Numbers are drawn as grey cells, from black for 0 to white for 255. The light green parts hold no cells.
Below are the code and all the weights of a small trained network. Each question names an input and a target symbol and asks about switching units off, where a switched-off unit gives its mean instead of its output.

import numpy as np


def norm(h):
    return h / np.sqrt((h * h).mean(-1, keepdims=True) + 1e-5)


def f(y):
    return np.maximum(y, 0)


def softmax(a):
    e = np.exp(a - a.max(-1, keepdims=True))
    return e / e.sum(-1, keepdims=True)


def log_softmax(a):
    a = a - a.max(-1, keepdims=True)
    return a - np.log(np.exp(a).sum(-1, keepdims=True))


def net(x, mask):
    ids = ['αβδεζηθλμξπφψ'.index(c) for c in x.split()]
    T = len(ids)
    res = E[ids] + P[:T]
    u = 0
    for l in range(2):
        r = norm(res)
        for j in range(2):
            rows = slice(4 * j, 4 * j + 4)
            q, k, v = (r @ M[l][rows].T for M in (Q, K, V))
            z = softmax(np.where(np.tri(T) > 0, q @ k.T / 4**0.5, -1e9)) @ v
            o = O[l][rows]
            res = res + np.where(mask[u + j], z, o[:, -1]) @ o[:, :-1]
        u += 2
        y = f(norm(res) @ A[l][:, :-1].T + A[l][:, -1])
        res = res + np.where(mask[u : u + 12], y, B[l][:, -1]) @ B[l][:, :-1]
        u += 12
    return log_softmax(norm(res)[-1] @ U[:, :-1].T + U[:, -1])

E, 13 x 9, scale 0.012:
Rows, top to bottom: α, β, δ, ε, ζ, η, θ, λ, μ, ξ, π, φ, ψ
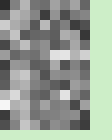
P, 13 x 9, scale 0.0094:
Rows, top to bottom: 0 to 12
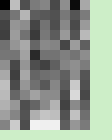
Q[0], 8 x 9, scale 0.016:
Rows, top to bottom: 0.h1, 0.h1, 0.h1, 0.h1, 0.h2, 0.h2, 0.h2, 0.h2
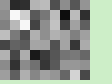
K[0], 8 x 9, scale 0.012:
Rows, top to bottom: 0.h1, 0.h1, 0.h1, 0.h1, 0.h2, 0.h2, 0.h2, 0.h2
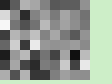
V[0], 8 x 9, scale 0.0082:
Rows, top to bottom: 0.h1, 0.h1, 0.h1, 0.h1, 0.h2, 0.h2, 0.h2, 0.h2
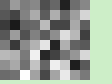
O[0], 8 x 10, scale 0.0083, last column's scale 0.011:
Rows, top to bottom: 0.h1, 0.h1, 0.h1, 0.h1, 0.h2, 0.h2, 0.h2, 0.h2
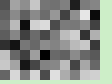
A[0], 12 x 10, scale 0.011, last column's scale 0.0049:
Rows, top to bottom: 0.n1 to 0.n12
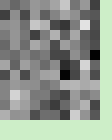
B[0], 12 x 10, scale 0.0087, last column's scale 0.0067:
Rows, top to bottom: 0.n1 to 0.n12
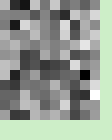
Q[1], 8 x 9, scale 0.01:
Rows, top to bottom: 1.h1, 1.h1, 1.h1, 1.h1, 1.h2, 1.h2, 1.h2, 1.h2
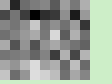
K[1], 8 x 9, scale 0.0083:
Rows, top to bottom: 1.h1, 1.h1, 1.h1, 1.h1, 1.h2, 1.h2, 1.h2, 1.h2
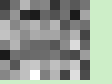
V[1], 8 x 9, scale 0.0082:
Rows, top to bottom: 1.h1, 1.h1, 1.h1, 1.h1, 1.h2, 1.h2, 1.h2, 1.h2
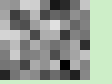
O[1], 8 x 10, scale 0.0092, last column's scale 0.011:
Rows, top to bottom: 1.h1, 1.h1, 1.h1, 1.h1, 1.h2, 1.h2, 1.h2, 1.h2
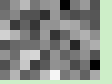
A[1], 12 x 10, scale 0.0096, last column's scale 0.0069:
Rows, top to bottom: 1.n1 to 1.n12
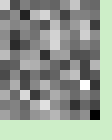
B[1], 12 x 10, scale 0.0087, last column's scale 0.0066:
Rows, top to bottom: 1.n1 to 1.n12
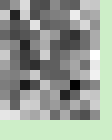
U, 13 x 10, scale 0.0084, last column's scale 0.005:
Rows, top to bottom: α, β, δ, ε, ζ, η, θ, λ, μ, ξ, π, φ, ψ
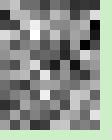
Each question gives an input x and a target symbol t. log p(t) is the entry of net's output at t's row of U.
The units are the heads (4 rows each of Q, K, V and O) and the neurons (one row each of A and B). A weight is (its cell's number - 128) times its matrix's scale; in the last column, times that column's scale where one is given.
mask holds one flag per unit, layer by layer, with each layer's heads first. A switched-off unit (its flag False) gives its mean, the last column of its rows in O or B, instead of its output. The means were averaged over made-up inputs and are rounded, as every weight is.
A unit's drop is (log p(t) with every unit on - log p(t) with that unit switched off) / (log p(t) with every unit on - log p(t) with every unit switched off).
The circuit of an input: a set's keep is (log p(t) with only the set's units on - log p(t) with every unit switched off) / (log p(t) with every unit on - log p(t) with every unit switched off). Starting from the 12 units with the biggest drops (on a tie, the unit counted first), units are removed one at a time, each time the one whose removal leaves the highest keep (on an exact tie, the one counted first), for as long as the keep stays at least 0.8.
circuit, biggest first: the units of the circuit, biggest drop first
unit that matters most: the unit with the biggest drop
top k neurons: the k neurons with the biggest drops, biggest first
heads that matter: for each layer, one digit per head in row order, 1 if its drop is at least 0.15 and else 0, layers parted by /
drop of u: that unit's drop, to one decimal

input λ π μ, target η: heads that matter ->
10 / 00
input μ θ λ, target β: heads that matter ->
10 / 11
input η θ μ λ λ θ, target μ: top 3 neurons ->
(0.n12 1.n5 1.n4)
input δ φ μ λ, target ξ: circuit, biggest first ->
(0.h2)
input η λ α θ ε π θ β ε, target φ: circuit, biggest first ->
(0.h1 1.h2)
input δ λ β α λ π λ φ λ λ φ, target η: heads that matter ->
10 / 10
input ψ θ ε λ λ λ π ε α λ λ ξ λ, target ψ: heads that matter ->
10 / 11
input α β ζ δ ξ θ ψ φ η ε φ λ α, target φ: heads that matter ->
00 / 00
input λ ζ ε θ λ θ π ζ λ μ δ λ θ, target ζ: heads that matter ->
01 / 00
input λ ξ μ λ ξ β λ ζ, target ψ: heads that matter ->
10 / 00
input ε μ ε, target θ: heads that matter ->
01 / 01
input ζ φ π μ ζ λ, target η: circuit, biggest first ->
(0.h1 1.h1)
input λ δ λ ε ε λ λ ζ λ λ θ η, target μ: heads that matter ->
00 / 01
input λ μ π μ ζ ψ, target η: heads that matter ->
10 / 00
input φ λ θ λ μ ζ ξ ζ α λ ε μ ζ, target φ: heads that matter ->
10 / 01
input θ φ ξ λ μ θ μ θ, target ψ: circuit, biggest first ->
(0.h1)
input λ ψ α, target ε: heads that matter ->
01 / 01
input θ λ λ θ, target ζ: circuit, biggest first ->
(0.h1 0.n8 1.n2)
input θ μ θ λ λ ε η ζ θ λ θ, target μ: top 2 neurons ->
(0.n12 1.n5)
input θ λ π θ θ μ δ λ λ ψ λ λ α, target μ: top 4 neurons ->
(1.n4 0.n1 1.n5 0.n10)
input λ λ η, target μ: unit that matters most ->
1.n4
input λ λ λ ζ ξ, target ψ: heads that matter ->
10 / 10
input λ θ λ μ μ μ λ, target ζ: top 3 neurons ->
(1.n7 0.n3 1.n1)
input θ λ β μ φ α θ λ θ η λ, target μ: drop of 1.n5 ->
0.1
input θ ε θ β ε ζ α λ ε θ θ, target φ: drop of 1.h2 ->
0.2
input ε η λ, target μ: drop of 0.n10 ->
-0.1
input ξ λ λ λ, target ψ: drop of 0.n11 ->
0.0
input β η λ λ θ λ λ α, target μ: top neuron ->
(0.n12)
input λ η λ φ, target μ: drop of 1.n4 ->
0.2
